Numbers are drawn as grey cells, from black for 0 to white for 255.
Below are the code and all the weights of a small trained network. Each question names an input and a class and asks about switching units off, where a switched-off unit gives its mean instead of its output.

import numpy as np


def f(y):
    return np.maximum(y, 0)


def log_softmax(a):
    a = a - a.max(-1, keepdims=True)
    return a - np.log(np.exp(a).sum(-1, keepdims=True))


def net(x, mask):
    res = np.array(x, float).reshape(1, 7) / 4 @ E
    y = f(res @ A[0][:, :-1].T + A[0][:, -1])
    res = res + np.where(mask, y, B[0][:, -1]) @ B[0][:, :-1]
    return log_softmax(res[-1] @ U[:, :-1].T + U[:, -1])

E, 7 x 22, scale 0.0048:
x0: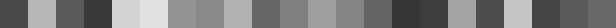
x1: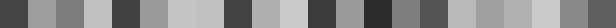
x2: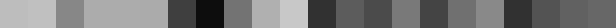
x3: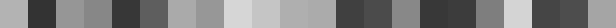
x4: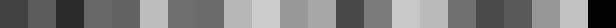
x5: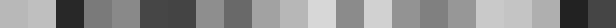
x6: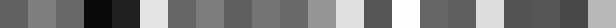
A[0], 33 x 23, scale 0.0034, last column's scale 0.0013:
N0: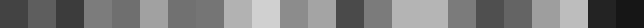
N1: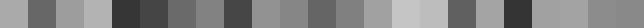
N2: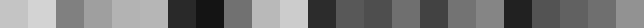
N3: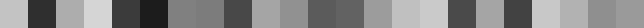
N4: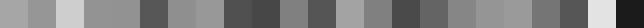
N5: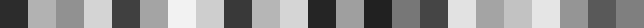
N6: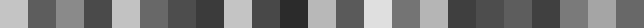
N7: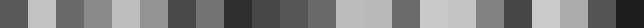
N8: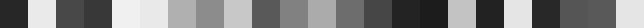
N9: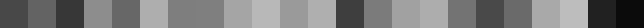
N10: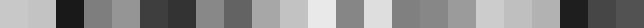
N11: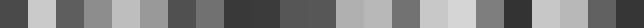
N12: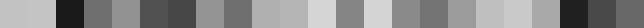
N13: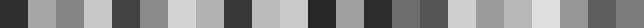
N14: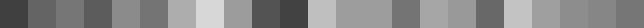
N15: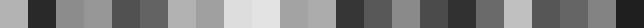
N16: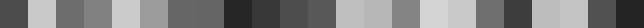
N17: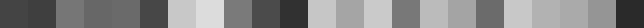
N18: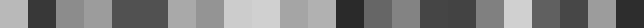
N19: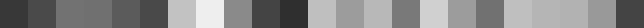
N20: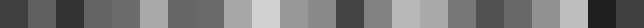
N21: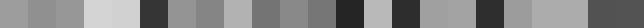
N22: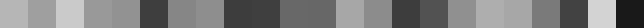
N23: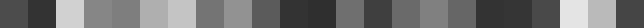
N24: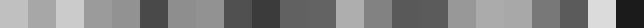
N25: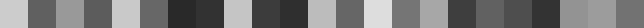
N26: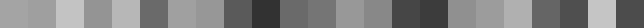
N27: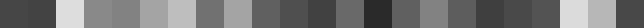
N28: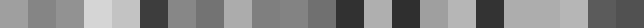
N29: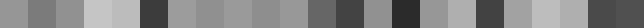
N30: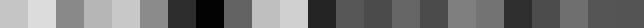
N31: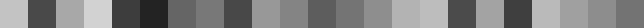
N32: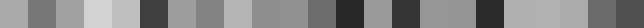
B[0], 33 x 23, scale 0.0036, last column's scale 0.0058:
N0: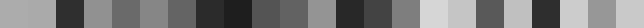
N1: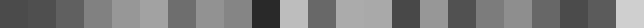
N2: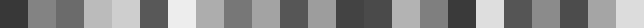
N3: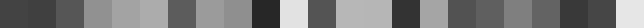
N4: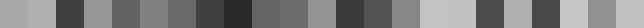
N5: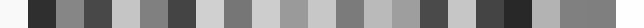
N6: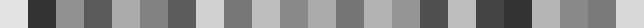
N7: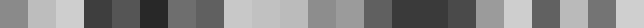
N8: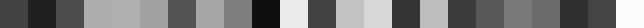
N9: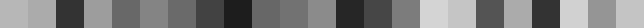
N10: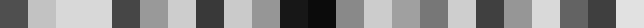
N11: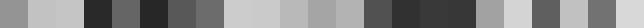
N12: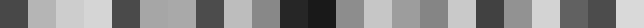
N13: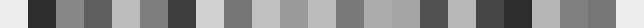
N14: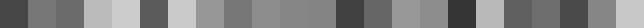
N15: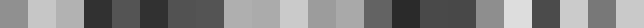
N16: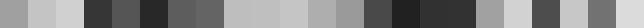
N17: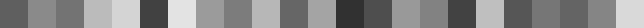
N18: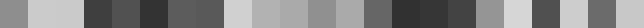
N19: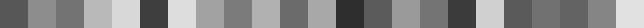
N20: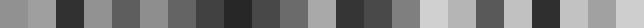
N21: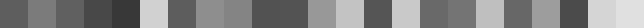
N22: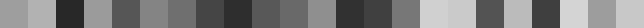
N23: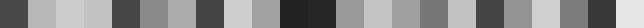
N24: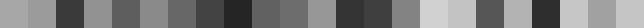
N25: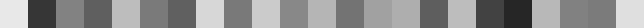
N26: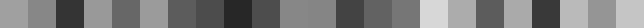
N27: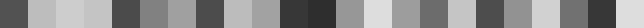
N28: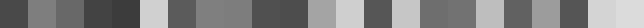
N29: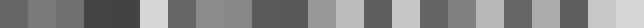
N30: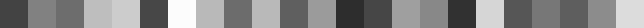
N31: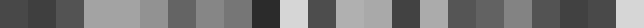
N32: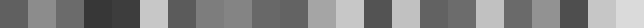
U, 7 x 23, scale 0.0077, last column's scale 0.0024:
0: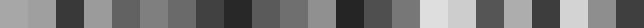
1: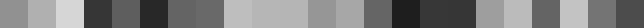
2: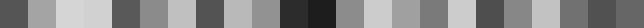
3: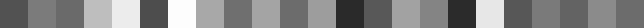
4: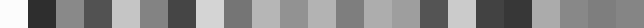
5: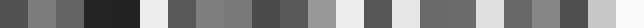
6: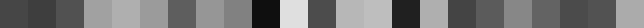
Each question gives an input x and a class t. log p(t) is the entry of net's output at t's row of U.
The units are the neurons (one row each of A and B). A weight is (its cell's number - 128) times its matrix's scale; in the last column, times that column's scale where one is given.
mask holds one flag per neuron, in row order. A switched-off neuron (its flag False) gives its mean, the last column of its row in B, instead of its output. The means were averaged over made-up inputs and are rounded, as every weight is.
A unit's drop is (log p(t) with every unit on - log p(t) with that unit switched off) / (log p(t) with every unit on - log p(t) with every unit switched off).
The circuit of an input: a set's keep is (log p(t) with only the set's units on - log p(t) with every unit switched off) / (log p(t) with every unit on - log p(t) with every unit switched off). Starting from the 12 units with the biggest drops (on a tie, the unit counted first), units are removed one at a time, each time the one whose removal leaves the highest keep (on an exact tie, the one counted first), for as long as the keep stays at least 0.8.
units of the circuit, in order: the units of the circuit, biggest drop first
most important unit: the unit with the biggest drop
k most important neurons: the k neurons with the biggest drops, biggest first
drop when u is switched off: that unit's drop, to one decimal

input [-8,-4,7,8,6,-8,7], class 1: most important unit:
N15
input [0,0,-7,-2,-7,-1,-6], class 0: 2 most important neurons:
(N22; N24)
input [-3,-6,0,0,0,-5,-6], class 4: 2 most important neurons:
(N25; N6)
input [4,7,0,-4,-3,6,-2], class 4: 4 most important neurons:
(N5; N13; N23; N27)
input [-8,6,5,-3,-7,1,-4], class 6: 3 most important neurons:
(N3; N31; N1)
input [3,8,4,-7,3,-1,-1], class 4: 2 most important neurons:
(N5; N13)
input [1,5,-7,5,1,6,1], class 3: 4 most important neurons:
(N19; N17; N14; N23)
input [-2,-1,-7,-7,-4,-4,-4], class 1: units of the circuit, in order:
(N16; N11)
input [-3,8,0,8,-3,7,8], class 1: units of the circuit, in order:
(N18; N15)
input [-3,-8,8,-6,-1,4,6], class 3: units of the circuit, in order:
(N2; N30)
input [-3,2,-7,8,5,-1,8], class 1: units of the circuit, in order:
(N15; N18)
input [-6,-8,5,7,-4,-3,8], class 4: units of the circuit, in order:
(N25; N6)
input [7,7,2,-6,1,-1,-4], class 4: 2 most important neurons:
(N5; N13)
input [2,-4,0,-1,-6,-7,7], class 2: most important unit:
N23
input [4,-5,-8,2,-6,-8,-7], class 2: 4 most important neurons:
(N23; N27; N30; N2)
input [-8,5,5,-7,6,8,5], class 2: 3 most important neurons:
(N10; N12; N8)
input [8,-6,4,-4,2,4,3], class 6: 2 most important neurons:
(N8; N5)
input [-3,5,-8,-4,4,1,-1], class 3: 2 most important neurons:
(N19; N17)
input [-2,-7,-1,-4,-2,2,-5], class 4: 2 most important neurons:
(N25; N6)
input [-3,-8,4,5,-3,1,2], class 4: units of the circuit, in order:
(N25)
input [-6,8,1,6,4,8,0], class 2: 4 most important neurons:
(N10; N12; N25; N6)
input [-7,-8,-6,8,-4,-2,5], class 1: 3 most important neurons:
(N18; N15; N5)
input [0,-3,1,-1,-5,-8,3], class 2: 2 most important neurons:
(N23; N27)
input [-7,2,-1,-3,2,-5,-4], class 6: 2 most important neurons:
(N3; N31)
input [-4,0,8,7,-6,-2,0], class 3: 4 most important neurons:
(N2; N30; N16; N11)
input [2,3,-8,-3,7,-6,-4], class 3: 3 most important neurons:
(N19; N17; N14)
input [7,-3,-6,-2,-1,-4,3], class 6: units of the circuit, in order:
(N8)
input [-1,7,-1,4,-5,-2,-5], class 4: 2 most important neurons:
(N5; N13)
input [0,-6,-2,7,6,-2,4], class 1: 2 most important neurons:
(N15; N18)
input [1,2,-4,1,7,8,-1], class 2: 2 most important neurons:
(N10; N12)
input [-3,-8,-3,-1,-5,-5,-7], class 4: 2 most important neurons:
(N25; N6)
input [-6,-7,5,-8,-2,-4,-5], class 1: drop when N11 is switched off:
0.3
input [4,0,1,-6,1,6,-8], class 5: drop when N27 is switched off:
0.0
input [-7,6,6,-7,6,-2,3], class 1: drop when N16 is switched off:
0.5
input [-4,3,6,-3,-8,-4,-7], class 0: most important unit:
N22
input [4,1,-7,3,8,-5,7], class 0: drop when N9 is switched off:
0.1
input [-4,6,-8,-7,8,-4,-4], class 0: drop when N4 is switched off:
-0.1
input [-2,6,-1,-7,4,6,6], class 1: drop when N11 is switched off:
0.2
